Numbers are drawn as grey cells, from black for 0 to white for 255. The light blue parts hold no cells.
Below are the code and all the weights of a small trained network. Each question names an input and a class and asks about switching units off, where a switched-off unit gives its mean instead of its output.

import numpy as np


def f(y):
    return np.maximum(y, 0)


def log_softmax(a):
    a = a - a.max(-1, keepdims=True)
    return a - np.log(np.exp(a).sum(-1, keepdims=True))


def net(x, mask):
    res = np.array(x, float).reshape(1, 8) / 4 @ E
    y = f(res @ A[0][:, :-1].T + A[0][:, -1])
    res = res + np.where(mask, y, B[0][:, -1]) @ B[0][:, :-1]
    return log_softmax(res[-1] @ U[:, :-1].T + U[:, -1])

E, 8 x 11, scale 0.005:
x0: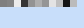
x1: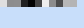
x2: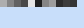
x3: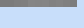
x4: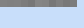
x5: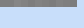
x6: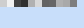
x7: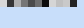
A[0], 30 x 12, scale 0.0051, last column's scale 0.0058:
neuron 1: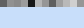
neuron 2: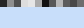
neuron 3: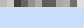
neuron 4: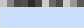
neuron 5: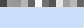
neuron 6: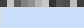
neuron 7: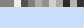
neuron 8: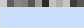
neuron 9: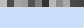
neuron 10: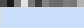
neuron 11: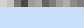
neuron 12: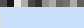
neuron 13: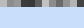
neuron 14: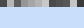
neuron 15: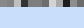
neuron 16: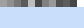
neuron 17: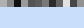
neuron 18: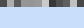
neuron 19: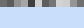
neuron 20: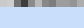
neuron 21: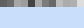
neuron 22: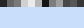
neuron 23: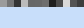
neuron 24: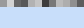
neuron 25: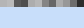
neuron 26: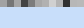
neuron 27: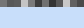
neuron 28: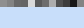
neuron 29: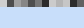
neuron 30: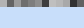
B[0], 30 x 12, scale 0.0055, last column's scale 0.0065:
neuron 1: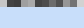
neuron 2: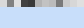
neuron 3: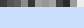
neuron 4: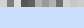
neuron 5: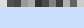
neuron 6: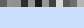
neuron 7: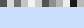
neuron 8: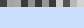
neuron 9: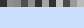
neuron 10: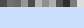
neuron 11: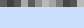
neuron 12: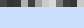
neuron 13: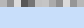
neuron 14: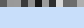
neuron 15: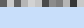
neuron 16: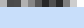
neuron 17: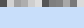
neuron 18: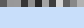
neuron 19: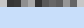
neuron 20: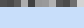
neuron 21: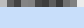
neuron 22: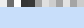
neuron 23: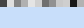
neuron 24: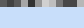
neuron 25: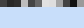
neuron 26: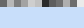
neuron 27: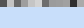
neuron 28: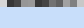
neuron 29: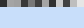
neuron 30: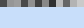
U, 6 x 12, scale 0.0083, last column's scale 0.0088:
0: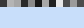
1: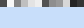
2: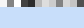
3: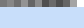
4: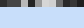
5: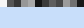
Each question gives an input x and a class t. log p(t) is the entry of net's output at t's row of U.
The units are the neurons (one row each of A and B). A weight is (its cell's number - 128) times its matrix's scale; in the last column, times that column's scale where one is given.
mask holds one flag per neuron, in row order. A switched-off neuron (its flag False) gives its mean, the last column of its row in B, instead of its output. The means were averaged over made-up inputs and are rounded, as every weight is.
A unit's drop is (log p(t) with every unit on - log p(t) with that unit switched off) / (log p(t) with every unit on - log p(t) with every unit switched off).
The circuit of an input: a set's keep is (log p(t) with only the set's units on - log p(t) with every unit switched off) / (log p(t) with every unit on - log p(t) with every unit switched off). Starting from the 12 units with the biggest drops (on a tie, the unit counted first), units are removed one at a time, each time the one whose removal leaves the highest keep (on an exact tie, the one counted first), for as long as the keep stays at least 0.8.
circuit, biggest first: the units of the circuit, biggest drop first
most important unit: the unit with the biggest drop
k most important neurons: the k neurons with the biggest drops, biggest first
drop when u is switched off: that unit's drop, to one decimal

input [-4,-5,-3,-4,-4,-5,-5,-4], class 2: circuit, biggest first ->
neuron 2; neuron 22
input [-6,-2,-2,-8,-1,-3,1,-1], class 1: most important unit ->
neuron 23
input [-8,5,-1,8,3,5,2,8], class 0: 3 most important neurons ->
neuron 29; neuron 8; neuron 9
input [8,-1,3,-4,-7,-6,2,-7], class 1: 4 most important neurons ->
neuron 7; neuron 26; neuron 15; neuron 29
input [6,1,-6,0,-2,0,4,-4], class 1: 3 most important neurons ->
neuron 7; neuron 26; neuron 16
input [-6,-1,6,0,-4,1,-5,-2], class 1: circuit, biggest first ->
neuron 27; neuron 23
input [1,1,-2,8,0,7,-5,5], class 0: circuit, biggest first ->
neuron 29; neuron 9
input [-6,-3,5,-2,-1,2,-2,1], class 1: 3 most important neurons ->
neuron 23; neuron 27; neuron 17
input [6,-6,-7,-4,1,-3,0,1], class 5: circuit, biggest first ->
neuron 5; neuron 19
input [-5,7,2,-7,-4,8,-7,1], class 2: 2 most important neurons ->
neuron 4; neuron 13
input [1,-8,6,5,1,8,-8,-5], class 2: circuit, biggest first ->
neuron 22; neuron 2
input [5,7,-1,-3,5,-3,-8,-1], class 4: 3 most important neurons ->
neuron 12; neuron 2; neuron 22
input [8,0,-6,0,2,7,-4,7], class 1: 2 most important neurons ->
neuron 7; neuron 15
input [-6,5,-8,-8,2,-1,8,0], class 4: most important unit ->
neuron 3
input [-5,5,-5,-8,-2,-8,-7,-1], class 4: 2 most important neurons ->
neuron 12; neuron 10
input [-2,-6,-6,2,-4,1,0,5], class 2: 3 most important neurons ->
neuron 2; neuron 22; neuron 16
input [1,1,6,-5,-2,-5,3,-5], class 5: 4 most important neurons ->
neuron 16; neuron 29; neuron 28; neuron 8
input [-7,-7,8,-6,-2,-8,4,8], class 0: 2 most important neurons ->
neuron 29; neuron 8
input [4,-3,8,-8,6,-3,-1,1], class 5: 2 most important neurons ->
neuron 28; neuron 16
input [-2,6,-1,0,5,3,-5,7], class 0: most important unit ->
neuron 29
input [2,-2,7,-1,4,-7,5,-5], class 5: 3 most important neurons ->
neuron 28; neuron 16; neuron 29
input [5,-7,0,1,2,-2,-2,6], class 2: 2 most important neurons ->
neuron 22; neuron 2
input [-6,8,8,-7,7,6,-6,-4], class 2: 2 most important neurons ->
neuron 4; neuron 13
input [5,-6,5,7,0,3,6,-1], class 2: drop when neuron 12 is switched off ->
0.1
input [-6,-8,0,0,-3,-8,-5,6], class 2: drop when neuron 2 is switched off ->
0.6
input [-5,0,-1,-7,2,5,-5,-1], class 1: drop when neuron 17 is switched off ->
0.2
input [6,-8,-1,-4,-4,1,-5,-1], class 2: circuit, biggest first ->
neuron 22
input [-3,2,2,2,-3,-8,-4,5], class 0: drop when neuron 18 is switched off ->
-0.1
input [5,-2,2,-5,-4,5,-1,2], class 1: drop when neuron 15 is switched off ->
0.2
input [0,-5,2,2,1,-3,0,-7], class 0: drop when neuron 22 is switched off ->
0.0
